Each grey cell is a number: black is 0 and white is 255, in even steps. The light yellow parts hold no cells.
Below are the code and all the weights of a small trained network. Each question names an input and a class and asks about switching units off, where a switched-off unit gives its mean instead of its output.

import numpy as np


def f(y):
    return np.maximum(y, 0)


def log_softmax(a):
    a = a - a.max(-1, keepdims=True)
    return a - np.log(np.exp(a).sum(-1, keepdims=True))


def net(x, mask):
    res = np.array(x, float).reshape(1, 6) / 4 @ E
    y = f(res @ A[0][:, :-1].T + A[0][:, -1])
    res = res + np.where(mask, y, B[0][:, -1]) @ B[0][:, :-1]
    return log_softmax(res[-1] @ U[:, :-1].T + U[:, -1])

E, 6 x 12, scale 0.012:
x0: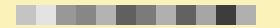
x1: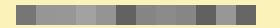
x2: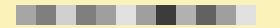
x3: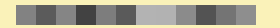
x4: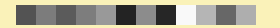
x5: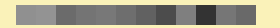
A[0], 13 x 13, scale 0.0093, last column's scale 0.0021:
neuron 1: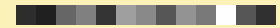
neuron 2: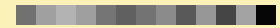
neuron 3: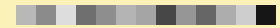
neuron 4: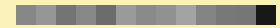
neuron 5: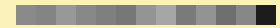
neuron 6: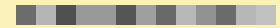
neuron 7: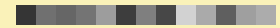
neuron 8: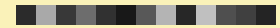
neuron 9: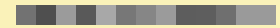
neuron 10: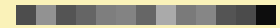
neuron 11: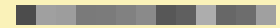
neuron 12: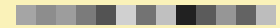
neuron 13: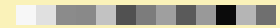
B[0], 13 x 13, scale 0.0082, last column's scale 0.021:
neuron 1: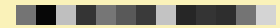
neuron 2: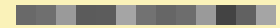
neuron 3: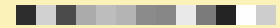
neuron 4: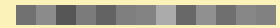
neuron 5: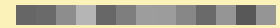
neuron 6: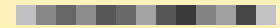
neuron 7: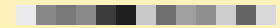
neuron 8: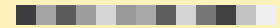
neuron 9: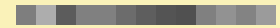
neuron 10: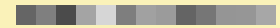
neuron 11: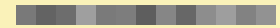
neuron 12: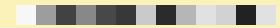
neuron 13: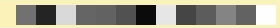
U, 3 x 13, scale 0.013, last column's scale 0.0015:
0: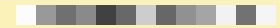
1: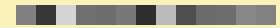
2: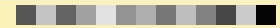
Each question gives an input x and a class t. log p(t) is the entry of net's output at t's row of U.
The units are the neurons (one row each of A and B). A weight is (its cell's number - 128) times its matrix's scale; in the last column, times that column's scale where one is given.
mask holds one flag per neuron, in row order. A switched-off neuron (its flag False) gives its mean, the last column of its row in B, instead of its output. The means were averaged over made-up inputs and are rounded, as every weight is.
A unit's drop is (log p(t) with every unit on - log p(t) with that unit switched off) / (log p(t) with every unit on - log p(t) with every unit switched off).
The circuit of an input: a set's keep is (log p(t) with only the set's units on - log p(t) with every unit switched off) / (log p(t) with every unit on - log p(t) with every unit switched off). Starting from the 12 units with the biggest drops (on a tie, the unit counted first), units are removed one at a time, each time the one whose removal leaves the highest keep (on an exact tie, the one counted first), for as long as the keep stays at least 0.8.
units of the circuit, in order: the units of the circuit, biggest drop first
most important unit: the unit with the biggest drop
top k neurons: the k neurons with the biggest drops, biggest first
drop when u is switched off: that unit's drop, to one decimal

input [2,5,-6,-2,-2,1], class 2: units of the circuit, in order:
[neuron 8]
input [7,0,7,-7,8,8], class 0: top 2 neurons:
[neuron 7; neuron 6]
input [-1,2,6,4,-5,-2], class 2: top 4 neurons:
[neuron 3; neuron 7; neuron 6; neuron 13]
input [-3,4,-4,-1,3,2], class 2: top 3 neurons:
[neuron 13; neuron 12; neuron 8]
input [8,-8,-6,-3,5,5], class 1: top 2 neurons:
[neuron 13; neuron 12]
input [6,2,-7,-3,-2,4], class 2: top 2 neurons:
[neuron 8; neuron 1]
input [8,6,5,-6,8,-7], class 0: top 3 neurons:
[neuron 7; neuron 6; neuron 1]
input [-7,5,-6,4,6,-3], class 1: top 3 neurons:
[neuron 1; neuron 12; neuron 3]
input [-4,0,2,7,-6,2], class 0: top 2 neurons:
[neuron 12; neuron 13]
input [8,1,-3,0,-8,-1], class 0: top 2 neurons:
[neuron 12; neuron 1]
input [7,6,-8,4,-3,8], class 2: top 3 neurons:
[neuron 8; neuron 1; neuron 10]
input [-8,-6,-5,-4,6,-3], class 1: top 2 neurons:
[neuron 1; neuron 12]
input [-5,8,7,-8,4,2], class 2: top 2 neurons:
[neuron 3; neuron 13]
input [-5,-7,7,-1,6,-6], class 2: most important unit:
neuron 3
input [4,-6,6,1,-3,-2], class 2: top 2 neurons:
[neuron 3; neuron 1]
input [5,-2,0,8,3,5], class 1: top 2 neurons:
[neuron 12; neuron 13]
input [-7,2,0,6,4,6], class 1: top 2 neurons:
[neuron 1; neuron 12]
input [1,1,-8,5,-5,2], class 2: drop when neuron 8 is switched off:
1.1
